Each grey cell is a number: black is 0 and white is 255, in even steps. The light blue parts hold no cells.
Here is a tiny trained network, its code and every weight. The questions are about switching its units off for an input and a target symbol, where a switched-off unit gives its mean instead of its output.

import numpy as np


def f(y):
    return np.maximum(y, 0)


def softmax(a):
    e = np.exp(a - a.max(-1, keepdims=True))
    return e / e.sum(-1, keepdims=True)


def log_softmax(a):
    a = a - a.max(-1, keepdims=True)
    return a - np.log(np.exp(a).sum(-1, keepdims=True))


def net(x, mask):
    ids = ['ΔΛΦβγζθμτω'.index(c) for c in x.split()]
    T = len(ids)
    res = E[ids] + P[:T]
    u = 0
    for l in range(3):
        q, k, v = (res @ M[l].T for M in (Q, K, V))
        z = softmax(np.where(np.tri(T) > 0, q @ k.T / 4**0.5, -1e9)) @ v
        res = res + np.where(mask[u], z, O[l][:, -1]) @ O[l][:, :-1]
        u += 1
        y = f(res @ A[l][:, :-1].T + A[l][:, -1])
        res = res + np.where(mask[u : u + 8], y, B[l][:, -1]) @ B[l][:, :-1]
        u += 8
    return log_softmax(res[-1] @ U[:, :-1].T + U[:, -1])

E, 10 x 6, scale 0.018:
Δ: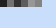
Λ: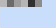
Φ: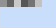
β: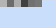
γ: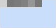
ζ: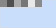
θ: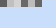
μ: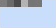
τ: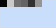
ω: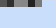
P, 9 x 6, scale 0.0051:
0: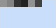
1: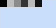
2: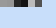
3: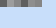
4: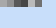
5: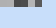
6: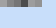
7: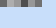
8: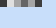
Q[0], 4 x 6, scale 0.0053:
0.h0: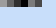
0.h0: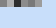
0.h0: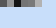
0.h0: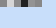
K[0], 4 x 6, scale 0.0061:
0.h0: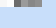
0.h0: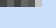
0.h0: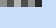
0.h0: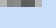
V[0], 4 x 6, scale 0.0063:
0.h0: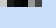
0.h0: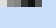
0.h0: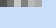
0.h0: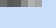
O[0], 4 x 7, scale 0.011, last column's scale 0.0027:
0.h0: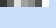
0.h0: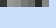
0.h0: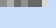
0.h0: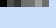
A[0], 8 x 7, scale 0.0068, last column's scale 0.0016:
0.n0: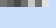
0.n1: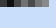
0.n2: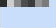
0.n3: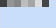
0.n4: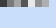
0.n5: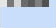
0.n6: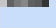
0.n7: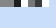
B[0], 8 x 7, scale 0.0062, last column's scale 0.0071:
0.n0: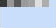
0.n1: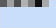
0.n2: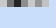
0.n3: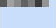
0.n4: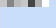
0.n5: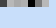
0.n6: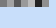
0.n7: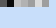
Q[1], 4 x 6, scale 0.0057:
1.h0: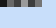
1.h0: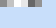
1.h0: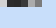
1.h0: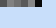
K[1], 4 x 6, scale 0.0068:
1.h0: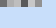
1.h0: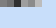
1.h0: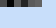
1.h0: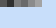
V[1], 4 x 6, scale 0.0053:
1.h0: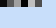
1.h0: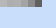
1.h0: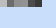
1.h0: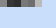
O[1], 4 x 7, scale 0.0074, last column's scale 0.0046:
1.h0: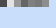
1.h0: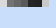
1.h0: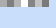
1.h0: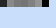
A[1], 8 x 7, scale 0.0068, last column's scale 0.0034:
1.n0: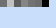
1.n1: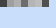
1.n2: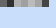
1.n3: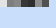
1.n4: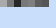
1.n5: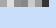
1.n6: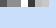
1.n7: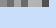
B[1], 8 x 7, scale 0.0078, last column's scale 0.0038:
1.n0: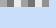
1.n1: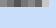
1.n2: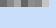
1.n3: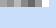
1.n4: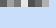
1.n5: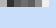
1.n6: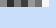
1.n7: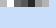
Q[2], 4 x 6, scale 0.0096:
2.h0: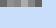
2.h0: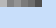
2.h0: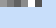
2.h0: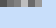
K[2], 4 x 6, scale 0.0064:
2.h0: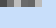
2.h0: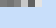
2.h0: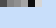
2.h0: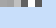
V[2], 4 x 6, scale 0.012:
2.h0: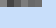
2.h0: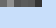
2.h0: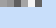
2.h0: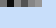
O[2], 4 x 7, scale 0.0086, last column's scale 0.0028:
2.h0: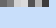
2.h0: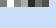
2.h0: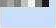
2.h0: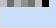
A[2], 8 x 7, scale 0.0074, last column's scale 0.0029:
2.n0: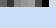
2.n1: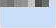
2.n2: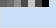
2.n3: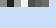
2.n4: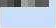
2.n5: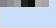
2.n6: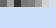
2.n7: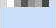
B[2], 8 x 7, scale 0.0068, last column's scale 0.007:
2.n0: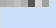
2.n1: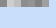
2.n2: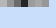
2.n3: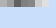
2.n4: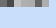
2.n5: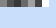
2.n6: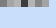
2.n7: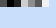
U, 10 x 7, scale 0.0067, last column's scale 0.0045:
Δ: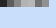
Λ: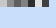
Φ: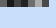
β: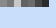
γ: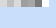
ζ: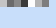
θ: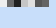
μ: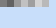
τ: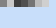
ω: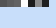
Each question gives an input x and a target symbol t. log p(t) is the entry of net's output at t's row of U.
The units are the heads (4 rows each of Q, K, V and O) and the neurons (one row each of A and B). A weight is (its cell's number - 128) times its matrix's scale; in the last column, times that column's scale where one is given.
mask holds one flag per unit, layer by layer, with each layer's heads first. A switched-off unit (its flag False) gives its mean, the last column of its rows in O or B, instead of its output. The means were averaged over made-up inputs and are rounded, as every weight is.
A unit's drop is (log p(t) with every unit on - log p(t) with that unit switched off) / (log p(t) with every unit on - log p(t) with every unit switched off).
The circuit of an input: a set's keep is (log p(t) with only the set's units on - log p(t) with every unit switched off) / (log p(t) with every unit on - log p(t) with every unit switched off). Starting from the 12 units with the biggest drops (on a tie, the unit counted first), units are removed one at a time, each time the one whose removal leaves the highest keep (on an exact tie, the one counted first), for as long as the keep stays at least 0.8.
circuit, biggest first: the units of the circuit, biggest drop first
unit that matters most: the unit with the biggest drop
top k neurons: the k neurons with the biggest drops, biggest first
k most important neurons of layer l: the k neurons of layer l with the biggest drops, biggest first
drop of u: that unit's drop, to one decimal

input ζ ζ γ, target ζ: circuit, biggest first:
(2.h0; 0.h0; 0.n4)
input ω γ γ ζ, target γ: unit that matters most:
0.h0
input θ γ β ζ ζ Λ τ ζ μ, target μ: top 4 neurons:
(0.n7; 2.n0; 2.n5; 2.n4)
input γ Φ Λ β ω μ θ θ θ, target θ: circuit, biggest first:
(0.h0; 2.n7; 0.n2; 1.h0)
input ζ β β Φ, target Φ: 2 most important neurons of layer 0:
(0.n4; 0.n1)
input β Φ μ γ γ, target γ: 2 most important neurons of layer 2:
(2.n7; 2.n5)
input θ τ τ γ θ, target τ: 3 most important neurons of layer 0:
(0.n2; 0.n4; 0.n7)
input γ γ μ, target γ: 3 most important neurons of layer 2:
(2.n7; 2.n0; 2.n1)
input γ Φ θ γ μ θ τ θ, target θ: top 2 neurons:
(2.n7; 0.n4)
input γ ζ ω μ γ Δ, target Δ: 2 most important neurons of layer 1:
(1.n5; 1.n3)
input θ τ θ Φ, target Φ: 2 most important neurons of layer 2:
(2.n5; 2.n7)
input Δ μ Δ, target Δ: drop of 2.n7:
-0.1
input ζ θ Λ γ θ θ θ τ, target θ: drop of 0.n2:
0.2
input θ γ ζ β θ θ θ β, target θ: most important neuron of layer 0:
(0.n7)
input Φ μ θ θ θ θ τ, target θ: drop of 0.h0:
0.2
